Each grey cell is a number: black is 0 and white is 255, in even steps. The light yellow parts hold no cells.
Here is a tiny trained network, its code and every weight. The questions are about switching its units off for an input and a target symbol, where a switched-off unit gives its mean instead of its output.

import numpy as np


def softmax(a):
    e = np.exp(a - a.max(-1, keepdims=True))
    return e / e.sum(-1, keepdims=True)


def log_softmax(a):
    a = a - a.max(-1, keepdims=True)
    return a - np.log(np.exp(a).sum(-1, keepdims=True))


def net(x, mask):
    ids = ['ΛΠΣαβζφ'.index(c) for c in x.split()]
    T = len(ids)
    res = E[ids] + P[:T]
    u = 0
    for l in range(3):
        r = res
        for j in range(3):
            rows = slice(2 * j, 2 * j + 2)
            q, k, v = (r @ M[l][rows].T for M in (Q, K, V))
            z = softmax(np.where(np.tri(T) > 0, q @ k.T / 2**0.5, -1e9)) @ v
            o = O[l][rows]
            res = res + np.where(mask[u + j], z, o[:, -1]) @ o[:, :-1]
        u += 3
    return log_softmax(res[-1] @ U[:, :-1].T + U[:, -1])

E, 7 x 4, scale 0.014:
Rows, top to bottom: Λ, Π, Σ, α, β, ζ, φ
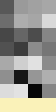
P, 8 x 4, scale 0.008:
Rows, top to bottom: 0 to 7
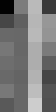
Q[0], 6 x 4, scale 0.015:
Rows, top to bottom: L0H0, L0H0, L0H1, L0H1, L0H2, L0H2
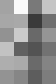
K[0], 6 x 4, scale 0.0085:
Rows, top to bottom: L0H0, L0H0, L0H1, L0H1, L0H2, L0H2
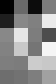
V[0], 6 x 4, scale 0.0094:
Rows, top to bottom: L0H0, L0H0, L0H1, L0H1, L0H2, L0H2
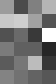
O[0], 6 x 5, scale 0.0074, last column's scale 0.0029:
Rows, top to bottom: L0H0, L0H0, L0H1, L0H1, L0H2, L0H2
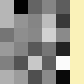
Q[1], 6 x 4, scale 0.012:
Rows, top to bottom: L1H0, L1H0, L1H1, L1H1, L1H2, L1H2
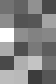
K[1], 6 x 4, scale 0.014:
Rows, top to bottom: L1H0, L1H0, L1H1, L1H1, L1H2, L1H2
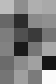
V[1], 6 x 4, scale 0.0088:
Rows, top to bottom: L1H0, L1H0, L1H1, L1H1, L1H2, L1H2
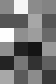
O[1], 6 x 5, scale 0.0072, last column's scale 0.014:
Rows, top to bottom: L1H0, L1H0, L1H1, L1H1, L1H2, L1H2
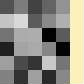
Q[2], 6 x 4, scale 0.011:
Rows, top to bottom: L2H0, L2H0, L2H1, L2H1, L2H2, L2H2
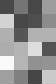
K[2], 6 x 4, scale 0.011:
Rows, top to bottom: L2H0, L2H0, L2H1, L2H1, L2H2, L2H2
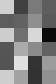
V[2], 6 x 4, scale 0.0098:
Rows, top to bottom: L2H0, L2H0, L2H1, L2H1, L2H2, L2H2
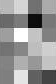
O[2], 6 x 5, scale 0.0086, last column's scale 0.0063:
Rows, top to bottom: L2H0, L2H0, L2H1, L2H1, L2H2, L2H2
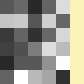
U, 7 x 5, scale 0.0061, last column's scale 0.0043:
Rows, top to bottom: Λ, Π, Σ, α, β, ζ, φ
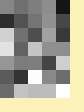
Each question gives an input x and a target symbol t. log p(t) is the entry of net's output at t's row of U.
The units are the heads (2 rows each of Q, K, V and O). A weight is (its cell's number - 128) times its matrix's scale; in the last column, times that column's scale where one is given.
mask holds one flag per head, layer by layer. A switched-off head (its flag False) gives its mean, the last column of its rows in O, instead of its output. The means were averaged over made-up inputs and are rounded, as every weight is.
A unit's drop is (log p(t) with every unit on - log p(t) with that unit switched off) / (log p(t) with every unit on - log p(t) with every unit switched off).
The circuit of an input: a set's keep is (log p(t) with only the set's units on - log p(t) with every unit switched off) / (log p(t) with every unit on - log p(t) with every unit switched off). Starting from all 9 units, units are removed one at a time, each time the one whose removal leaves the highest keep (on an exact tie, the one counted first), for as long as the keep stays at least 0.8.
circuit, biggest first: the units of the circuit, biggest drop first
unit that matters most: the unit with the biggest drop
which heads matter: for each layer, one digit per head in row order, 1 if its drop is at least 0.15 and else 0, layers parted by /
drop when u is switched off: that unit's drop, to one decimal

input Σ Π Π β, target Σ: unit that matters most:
L1H2
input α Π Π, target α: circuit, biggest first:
[L1H2 L2H1]
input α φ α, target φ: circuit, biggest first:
[L0H0 L2H2 L0H2]
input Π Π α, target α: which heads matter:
100 / 000 / 110
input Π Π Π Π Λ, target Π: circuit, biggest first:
[L2H2 L1H2 L0H1 L2H1]
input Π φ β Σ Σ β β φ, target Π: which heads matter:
110 / 011 / 010
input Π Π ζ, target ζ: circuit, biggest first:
[L0H0 L2H1 L1H1]
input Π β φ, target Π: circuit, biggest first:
[L1H2 L2H0 L2H1]
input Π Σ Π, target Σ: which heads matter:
100 / 011 / 101
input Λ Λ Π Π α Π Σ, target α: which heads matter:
100 / 001 / 110
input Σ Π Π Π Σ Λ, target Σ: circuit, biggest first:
[L1H2 L0H0 L2H0]
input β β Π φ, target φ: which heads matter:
000 / 011 / 001
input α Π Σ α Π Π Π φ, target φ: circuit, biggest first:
[L2H2 L1H2]
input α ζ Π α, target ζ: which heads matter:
001 / 110 / 100
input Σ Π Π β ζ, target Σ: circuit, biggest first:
[L0H0 L1H2]
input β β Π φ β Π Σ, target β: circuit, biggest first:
[L1H1 L2H1 L0H1 L1H2]
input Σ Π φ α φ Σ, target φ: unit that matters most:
L0H0
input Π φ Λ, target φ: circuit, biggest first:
[L2H2 L1H2]
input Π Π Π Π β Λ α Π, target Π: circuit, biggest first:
[L1H2 L2H2 L2H1]
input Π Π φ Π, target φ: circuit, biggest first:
[L2H2]
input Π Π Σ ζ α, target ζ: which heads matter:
100 / 110 / 100
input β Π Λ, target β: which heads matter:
010 / 010 / 010
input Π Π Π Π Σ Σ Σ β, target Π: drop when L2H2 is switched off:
0.3
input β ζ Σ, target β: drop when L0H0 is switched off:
0.1
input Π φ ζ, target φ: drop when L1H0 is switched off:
-0.1
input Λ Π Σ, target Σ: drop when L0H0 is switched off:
0.4
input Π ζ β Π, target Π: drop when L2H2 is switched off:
0.3
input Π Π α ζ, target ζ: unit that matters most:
L1H1
